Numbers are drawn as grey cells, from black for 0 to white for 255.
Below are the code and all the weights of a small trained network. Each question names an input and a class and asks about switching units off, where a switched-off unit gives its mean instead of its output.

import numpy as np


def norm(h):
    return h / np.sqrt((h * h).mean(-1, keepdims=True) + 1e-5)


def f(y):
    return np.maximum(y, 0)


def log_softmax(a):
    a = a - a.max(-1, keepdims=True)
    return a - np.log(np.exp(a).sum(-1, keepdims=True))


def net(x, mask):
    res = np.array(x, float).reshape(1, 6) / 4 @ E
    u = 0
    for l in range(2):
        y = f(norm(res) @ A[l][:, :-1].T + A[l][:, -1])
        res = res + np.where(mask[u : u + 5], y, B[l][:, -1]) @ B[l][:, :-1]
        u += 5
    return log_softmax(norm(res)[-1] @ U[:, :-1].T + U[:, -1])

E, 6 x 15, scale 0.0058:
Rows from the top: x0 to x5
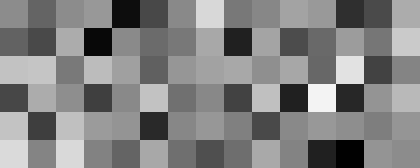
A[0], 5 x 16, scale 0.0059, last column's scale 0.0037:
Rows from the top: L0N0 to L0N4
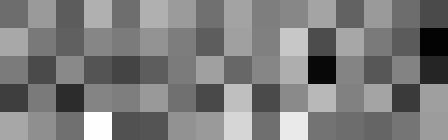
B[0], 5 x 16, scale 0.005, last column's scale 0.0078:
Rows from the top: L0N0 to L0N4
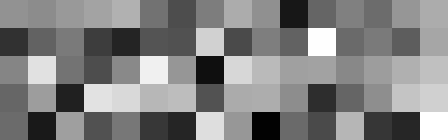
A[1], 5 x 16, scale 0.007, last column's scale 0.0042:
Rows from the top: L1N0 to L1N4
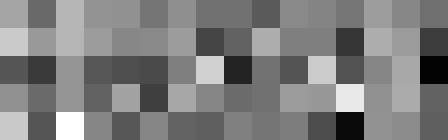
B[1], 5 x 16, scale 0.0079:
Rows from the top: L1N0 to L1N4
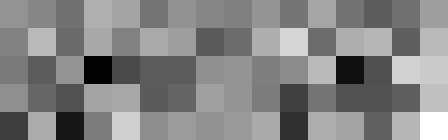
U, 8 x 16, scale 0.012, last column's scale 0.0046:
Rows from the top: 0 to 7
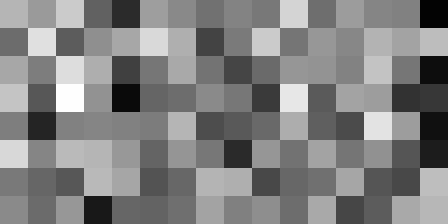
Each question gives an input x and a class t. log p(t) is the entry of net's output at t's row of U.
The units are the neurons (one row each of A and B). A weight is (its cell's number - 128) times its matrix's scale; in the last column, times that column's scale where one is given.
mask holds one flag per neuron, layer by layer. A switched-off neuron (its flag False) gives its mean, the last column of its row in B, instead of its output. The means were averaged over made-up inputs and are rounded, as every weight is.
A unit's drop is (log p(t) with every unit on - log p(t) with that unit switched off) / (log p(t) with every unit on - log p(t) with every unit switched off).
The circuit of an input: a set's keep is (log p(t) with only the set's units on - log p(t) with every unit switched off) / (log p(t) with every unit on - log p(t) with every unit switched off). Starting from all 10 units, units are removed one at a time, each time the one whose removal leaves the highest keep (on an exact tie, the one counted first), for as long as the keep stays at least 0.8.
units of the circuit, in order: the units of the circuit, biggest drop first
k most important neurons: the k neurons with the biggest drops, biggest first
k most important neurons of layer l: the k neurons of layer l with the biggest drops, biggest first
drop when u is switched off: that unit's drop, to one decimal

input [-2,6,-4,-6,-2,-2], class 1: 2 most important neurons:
[L0N2 L0N4]
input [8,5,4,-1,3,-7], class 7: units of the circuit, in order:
[L1N2]
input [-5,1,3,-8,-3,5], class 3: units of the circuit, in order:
[L1N4 L0N1]
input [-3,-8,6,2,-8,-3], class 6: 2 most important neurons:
[L0N4 L0N2]
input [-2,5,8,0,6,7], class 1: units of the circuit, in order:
[L0N4 L1N1]
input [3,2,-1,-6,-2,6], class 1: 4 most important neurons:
[L0N2 L1N4 L1N2 L1N3]
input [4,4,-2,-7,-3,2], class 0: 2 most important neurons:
[L0N2 L1N2]
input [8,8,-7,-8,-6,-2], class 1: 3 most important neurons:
[L0N2 L0N4 L1N2]
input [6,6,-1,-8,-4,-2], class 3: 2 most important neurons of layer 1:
[L1N4 L1N2]
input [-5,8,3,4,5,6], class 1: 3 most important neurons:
[L0N4 L1N1 L0N1]
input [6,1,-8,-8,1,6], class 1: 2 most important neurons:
[L1N4 L0N2]
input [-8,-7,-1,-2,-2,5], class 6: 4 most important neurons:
[L0N2 L0N1 L1N4 L1N1]
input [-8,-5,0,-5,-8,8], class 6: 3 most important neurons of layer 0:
[L0N2 L0N1 L0N0]
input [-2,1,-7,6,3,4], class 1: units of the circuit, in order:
[L0N4]
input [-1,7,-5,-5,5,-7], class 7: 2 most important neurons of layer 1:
[L1N2 L1N4]
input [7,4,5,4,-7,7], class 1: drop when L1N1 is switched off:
0.0
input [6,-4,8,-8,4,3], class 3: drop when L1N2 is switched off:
-0.1
